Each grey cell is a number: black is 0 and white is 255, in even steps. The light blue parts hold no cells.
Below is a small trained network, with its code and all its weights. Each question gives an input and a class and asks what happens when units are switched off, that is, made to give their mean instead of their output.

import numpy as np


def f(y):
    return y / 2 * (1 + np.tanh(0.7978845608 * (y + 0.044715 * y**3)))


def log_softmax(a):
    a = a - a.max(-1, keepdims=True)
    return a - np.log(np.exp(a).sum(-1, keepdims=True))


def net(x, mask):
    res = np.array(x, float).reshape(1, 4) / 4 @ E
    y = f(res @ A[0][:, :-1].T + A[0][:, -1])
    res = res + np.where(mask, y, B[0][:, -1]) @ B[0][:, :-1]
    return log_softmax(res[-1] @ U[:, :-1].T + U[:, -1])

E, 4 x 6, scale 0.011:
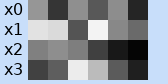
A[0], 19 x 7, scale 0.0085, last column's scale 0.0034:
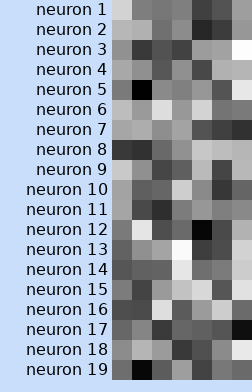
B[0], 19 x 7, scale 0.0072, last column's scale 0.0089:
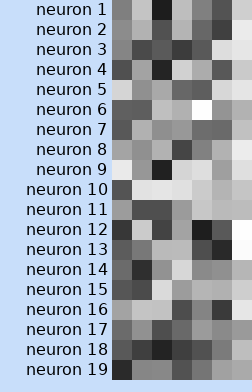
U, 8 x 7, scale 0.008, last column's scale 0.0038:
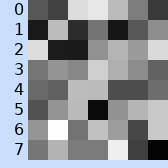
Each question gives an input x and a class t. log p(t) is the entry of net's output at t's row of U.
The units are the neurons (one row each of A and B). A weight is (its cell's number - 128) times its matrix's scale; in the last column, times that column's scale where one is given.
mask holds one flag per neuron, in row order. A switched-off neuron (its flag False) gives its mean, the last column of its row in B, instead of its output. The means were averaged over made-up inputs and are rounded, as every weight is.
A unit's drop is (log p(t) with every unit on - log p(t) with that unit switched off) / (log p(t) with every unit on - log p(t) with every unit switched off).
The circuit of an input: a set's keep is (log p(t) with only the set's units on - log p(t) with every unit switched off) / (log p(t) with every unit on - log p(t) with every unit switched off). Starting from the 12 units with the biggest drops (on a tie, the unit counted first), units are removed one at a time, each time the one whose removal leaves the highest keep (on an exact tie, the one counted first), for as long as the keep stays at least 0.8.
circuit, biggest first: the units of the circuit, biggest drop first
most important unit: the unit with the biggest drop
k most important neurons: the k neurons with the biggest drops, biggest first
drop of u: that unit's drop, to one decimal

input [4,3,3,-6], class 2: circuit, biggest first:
(neuron 9; neuron 11)
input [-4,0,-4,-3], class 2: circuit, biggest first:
(neuron 10; neuron 12)
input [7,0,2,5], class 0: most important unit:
neuron 15
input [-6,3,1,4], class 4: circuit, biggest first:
(neuron 13; neuron 9)
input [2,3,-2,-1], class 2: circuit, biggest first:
(neuron 12; neuron 16)
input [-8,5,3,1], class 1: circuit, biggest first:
(neuron 12; neuron 9)
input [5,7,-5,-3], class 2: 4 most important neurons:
(neuron 9; neuron 13; neuron 11; neuron 12)
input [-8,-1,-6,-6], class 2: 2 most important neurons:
(neuron 4; neuron 10)
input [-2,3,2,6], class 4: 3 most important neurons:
(neuron 13; neuron 9; neuron 14)
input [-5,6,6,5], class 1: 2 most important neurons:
(neuron 12; neuron 9)
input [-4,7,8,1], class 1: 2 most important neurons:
(neuron 12; neuron 18)
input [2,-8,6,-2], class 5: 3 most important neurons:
(neuron 5; neuron 2; neuron 4)
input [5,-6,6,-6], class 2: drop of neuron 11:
0.2
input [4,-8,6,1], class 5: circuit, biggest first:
(neuron 5)
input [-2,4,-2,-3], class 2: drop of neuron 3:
-0.1
